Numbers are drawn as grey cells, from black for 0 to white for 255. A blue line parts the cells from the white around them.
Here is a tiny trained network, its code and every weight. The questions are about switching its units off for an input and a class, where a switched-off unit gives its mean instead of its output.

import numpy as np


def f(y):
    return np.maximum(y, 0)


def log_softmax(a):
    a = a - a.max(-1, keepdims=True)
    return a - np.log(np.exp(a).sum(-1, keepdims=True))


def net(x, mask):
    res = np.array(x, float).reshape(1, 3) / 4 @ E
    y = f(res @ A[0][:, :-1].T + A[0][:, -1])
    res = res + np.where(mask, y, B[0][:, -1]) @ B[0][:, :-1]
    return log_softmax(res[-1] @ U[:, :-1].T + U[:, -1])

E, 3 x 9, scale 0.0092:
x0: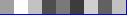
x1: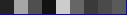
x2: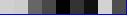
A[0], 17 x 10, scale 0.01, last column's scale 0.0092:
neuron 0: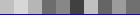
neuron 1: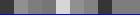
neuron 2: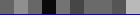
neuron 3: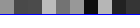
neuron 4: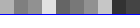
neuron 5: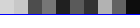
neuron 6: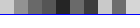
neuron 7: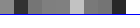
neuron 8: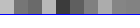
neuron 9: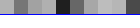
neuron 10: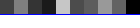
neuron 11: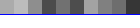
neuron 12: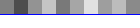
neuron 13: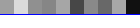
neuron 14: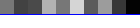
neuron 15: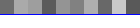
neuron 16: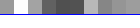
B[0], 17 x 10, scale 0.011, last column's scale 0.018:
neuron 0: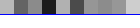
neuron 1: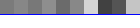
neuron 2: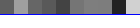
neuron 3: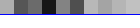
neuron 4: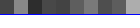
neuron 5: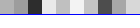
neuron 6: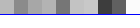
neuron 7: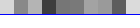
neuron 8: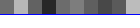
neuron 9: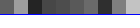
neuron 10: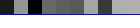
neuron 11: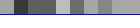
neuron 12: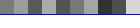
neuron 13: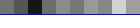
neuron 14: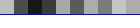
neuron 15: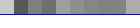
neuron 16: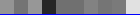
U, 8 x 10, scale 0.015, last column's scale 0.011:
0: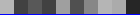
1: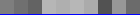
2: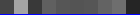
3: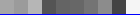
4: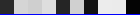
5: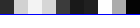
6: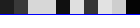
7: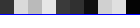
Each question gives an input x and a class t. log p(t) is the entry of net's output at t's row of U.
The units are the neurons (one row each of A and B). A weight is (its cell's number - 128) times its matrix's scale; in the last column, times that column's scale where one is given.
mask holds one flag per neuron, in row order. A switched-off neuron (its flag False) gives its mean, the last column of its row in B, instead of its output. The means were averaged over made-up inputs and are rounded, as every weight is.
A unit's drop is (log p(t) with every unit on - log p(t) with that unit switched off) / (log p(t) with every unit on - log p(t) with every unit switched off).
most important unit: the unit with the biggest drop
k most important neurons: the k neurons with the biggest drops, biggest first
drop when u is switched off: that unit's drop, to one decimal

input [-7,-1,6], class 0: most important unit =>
neuron 3
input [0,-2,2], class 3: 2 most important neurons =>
neuron 10; neuron 5
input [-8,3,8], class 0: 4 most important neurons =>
neuron 3; neuron 14; neuron 7; neuron 12
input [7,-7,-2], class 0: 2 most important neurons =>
neuron 0; neuron 15
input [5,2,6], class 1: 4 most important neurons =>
neuron 5; neuron 6; neuron 3; neuron 7
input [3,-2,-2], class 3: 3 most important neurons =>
neuron 5; neuron 14; neuron 3
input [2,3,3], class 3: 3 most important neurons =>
neuron 2; neuron 9; neuron 4
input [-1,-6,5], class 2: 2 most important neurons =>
neuron 9; neuron 8
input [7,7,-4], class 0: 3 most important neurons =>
neuron 15; neuron 0; neuron 12
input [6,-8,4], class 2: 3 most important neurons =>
neuron 9; neuron 8; neuron 4
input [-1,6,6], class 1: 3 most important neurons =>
neuron 5; neuron 6; neuron 9
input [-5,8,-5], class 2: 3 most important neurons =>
neuron 10; neuron 5; neuron 6
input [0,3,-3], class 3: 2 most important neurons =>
neuron 5; neuron 6
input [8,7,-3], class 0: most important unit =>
neuron 0
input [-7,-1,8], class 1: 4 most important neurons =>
neuron 5; neuron 6; neuron 0; neuron 16
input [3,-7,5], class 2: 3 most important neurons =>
neuron 9; neuron 8; neuron 4
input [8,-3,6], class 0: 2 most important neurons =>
neuron 0; neuron 16
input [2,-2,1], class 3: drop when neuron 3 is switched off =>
0.1
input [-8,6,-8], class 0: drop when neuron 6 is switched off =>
0.4
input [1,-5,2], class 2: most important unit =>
neuron 9
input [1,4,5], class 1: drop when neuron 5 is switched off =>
0.5
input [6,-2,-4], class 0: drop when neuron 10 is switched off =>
0.0
